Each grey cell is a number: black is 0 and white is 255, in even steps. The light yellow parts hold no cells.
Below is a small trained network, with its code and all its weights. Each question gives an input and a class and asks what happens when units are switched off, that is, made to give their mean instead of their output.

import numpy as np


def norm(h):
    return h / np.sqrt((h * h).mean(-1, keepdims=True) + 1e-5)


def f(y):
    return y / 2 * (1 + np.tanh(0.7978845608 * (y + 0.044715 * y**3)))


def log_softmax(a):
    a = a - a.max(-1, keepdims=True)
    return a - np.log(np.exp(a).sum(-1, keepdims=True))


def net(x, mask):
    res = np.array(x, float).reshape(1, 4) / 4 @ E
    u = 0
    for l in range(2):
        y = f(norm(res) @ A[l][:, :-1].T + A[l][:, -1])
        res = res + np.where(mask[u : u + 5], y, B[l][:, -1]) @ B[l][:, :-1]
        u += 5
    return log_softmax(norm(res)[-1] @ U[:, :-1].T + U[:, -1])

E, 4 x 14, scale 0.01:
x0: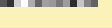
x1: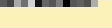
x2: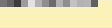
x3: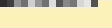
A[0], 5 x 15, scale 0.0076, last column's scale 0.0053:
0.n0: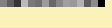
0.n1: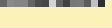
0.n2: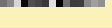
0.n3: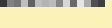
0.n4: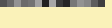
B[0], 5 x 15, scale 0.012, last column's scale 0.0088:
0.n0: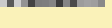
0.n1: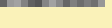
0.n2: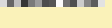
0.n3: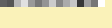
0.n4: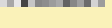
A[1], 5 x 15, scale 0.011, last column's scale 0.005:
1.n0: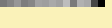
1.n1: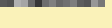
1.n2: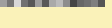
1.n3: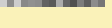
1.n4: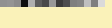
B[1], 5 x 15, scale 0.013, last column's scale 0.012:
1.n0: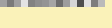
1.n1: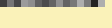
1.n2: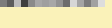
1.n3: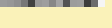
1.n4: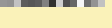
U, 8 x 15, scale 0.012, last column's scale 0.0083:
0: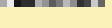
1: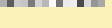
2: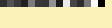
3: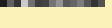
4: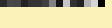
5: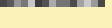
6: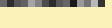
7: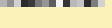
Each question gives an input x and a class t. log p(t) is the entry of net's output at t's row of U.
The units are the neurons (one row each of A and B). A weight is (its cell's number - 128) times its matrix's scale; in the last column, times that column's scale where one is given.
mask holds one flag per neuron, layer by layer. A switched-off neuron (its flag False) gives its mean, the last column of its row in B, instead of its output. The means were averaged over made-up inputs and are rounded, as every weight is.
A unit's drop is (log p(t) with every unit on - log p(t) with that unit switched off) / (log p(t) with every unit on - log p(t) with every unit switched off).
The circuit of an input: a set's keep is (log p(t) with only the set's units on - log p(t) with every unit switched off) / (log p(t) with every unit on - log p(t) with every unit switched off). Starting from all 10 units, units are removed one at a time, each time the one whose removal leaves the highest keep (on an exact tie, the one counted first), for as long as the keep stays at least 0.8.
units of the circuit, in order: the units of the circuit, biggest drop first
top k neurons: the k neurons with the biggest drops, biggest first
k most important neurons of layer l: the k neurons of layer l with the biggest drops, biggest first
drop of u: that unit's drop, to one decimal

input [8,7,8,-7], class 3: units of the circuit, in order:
(0.n2 1.n1)
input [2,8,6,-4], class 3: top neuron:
(0.n2)
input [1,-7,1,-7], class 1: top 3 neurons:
(0.n2 1.n4 1.n3)
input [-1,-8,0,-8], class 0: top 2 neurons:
(0.n2 0.n3)
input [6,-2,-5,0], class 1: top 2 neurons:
(1.n0 0.n3)
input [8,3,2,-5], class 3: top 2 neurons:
(0.n2 1.n1)
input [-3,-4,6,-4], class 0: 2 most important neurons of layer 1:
(1.n0 1.n2)
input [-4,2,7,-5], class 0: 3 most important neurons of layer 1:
(1.n4 1.n2 1.n3)
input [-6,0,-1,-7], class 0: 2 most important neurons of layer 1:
(1.n4 1.n2)
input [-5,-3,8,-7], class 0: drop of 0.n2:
0.1
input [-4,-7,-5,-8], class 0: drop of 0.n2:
0.4
